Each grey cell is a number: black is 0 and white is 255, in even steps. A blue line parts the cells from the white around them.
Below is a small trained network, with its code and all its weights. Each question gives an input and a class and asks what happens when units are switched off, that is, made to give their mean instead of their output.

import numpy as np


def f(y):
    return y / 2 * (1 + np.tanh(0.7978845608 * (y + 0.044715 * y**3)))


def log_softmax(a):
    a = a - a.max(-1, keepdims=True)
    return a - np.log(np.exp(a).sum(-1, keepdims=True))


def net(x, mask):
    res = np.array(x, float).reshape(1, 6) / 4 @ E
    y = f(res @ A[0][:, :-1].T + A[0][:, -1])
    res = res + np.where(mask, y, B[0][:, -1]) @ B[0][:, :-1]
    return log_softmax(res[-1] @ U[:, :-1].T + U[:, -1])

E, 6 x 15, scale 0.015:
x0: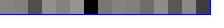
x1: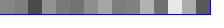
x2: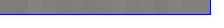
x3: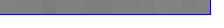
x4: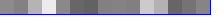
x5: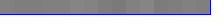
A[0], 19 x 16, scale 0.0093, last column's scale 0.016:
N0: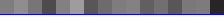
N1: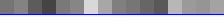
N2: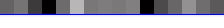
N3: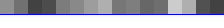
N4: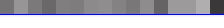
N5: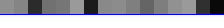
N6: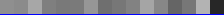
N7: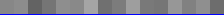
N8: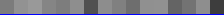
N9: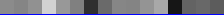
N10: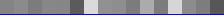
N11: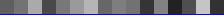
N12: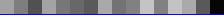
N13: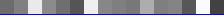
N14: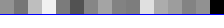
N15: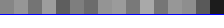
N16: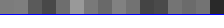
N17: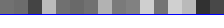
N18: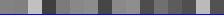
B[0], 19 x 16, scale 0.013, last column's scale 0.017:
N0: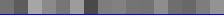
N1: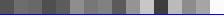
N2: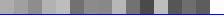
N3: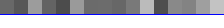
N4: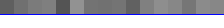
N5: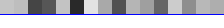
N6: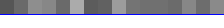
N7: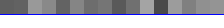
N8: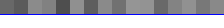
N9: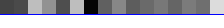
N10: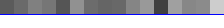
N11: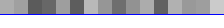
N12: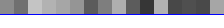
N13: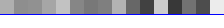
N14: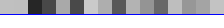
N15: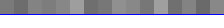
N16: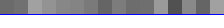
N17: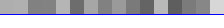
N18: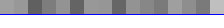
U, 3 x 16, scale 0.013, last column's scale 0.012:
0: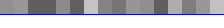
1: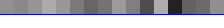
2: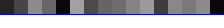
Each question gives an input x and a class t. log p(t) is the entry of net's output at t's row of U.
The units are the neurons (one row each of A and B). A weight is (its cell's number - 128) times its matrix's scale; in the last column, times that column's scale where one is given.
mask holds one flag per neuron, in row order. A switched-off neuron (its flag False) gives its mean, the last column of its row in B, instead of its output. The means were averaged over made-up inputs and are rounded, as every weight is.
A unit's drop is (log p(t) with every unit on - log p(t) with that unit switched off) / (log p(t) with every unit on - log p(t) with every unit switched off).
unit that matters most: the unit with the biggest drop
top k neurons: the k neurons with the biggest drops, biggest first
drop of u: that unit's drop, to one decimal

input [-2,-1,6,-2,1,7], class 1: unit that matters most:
N14
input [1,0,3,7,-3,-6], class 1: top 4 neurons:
N14, N11, N5, N10
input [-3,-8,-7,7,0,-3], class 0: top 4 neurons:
N11, N18, N2, N12
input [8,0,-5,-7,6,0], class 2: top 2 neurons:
N9, N2
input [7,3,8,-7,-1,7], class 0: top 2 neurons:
N5, N13
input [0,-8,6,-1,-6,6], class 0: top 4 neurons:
N11, N13, N18, N9
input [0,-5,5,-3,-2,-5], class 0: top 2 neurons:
N13, N11
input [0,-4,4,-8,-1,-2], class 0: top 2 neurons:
N13, N9
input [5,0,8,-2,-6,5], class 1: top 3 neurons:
N2, N14, N11
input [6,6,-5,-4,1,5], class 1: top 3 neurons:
N12, N1, N14
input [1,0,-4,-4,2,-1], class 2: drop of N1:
-0.1
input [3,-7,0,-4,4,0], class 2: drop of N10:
0.0
